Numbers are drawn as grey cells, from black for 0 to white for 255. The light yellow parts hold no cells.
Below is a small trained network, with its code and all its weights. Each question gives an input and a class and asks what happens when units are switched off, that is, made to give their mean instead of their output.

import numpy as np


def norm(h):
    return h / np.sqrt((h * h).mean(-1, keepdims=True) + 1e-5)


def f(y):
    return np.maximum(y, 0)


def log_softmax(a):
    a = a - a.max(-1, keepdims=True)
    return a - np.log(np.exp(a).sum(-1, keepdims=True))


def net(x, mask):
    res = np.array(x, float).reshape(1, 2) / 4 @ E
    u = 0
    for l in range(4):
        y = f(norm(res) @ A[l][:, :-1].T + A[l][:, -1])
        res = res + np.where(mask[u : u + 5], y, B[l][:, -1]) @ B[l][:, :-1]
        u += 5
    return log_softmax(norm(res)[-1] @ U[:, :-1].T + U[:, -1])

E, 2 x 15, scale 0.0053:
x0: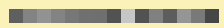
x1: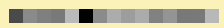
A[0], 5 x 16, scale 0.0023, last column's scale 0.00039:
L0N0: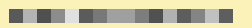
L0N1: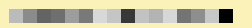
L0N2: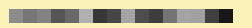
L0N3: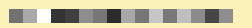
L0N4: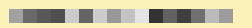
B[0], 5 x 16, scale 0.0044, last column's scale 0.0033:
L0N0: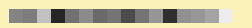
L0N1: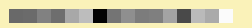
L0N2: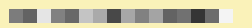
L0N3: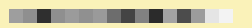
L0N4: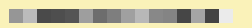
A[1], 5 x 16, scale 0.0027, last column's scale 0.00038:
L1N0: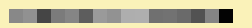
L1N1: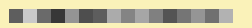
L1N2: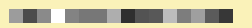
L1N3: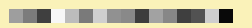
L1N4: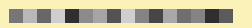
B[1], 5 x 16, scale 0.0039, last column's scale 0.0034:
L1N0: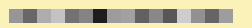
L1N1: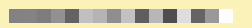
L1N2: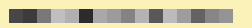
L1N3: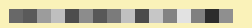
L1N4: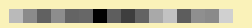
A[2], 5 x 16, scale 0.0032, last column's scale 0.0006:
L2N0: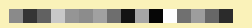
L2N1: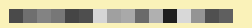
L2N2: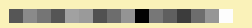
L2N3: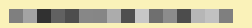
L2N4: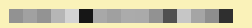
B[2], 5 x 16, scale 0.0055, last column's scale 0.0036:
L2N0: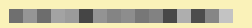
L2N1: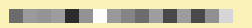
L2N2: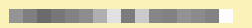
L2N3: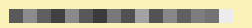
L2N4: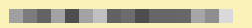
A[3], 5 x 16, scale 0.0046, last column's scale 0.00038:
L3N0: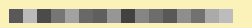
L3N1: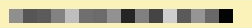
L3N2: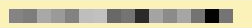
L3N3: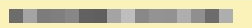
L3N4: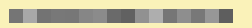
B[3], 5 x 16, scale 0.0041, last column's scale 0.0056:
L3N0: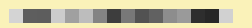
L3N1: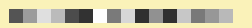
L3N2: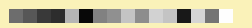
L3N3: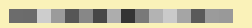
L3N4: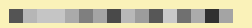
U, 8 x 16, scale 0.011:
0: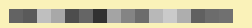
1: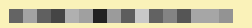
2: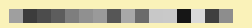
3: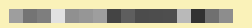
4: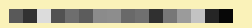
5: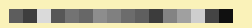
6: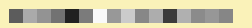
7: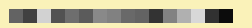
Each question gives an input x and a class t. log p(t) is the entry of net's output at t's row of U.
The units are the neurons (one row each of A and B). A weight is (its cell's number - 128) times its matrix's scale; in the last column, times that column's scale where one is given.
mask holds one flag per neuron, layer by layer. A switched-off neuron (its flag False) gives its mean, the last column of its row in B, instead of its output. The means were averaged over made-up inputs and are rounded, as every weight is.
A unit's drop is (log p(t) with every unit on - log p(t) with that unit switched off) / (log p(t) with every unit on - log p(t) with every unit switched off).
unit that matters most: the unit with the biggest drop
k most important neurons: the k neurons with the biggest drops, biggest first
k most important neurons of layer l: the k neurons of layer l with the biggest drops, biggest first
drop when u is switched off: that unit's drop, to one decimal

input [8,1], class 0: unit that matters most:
L2N4
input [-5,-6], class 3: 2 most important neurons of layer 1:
L1N1; L1N2
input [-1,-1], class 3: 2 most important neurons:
L0N2; L1N1
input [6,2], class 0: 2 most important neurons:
L0N0; L1N4
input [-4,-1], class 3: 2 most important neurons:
L3N1; L3N0
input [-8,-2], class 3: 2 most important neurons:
L3N1; L3N0
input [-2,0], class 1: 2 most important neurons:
L0N1; L3N2
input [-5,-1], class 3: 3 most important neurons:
L3N1; L3N0; L3N2
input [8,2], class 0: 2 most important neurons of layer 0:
L0N0; L0N3
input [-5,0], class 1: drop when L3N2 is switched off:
0.1
